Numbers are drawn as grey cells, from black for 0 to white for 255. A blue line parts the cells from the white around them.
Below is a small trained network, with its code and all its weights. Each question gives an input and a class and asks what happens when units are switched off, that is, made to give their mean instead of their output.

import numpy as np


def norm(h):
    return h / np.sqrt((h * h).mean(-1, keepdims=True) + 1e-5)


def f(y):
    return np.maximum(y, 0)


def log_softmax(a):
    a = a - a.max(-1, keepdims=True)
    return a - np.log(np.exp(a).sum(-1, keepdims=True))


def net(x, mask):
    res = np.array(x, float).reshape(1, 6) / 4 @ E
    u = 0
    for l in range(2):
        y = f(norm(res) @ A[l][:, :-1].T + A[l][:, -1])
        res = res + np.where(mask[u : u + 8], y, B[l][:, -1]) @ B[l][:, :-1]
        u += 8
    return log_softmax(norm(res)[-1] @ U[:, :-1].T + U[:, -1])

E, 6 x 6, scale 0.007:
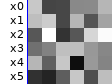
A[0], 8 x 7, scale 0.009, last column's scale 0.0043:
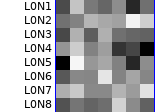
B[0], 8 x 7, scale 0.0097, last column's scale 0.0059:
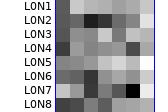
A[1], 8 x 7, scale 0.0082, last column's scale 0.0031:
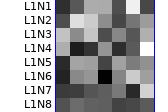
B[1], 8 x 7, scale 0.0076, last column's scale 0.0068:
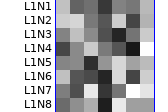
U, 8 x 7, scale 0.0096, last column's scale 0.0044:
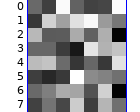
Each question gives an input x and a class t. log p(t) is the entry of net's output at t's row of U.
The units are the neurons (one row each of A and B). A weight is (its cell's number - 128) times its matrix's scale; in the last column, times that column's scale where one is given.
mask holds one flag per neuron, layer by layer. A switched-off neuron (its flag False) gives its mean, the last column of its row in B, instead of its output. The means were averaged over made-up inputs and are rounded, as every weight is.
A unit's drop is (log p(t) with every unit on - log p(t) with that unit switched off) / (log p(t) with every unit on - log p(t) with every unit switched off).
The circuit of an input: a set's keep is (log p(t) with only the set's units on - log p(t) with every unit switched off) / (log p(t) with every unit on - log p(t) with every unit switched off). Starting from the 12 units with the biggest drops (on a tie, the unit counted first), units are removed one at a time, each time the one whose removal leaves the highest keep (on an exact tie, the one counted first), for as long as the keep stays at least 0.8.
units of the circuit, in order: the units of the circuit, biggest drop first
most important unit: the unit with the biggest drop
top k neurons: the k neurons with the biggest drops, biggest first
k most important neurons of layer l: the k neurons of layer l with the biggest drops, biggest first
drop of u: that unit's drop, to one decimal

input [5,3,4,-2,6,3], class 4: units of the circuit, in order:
(L0N7, L0N5)
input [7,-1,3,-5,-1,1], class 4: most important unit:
L0N5
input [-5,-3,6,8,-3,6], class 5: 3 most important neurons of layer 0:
(L0N5, L0N6, L0N3)
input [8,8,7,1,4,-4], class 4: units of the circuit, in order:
(L0N7, L0N5)
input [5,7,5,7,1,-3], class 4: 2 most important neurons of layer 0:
(L0N7, L0N5)
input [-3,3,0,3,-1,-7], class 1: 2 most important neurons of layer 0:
(L0N5, L0N1)
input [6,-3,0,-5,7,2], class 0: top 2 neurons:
(L0N5, L0N1)
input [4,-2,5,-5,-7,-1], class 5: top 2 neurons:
(L0N3, L1N2)
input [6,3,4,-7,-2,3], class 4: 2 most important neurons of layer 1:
(L1N4, L1N5)
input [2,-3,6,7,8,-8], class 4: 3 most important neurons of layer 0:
(L0N7, L0N6, L0N5)
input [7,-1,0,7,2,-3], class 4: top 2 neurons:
(L0N7, L0N8)
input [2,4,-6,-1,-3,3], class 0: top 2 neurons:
(L1N4, L0N5)
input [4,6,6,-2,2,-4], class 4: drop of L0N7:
0.5
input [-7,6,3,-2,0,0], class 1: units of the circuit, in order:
(L0N5)
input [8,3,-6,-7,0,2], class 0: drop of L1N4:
0.2
